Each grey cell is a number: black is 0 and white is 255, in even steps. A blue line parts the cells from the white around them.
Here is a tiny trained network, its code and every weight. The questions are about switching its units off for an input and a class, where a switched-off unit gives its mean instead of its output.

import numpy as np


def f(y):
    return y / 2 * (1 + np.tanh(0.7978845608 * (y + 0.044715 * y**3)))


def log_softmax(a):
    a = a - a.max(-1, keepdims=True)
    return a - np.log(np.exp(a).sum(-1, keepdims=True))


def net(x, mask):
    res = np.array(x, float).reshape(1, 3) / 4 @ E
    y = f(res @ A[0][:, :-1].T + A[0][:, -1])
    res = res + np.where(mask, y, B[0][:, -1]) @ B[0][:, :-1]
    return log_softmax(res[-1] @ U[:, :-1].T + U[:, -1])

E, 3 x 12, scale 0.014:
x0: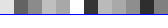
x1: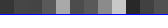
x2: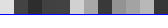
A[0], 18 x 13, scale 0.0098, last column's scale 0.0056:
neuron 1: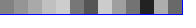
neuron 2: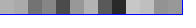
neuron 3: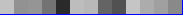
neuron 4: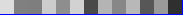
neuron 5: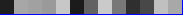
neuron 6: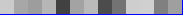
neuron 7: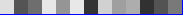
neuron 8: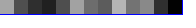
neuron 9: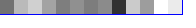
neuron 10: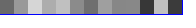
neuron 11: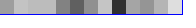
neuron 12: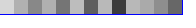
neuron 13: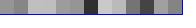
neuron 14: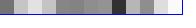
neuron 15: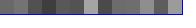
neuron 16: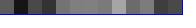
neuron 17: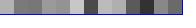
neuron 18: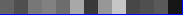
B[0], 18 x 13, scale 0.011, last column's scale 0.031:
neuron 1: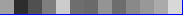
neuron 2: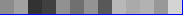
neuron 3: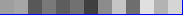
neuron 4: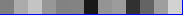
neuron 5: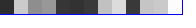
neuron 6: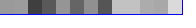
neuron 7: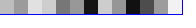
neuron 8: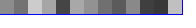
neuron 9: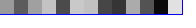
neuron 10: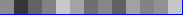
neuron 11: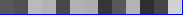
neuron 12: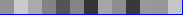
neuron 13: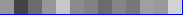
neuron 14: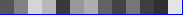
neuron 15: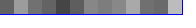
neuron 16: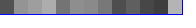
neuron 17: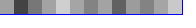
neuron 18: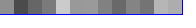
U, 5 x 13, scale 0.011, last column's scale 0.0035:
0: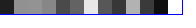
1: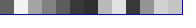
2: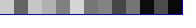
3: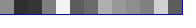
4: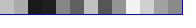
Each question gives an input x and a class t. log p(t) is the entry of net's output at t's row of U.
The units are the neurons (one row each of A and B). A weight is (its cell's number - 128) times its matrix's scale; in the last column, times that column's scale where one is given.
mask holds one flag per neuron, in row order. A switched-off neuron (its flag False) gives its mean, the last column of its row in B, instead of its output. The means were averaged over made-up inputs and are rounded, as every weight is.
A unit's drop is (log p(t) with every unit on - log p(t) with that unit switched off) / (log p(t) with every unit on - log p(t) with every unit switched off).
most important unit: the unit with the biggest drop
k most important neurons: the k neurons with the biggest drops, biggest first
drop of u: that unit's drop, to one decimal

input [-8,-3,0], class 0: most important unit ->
neuron 1
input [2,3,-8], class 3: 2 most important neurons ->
(neuron 1; neuron 10)
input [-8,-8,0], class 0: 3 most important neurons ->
(neuron 14; neuron 9; neuron 11)
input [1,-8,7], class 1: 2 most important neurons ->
(neuron 12; neuron 4)
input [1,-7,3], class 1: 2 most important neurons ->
(neuron 12; neuron 4)
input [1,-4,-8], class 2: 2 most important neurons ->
(neuron 10; neuron 1)
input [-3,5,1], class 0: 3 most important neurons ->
(neuron 7; neuron 3; neuron 4)
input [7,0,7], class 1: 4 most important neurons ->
(neuron 9; neuron 4; neuron 11; neuron 14)
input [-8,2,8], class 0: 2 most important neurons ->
(neuron 8; neuron 16)
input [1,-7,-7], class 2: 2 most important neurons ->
(neuron 10; neuron 12)
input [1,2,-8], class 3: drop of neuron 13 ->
0.1
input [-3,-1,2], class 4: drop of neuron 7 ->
0.1
